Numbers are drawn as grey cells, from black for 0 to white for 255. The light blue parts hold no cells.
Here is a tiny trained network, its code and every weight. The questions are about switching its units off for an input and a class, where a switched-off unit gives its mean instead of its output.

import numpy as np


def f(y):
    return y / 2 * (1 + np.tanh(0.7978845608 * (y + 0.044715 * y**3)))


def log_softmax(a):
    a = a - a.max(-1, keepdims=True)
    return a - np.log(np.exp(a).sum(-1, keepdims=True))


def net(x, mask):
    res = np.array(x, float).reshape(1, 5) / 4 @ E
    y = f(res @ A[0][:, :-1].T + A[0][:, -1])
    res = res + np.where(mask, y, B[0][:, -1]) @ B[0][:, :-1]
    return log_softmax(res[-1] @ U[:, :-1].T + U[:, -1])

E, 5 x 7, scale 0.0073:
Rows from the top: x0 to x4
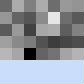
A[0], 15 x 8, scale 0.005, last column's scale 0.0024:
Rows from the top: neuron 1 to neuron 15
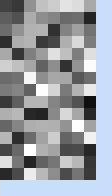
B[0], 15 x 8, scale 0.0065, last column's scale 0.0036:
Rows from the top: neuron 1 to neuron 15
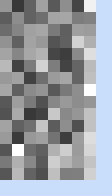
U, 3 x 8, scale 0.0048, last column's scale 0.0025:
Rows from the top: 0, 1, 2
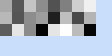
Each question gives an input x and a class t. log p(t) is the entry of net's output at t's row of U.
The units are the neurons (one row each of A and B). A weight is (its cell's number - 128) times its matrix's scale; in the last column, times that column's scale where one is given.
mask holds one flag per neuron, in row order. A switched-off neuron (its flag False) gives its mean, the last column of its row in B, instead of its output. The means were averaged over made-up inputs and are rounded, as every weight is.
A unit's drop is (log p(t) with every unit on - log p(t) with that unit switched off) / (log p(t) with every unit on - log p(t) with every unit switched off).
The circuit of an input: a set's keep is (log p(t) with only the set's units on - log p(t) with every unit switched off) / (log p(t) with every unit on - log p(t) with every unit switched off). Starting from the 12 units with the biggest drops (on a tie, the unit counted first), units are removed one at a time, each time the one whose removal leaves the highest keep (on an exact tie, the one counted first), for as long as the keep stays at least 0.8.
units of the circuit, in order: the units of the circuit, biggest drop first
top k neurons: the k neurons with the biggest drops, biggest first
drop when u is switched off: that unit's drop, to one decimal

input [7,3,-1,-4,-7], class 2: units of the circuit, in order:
neuron 13
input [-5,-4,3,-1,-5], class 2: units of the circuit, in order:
neuron 13; neuron 15; neuron 5
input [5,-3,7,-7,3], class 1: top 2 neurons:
neuron 1; neuron 11
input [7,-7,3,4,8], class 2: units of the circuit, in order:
neuron 10; neuron 14
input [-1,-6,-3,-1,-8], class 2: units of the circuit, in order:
neuron 13; neuron 15
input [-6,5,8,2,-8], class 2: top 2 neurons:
neuron 13; neuron 15
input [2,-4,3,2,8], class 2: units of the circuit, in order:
neuron 10; neuron 14
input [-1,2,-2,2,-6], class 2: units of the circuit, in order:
neuron 13; neuron 15; neuron 1
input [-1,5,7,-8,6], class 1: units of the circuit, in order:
neuron 1; neuron 8
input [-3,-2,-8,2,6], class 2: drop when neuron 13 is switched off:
-0.2
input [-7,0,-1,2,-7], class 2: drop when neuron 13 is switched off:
0.3
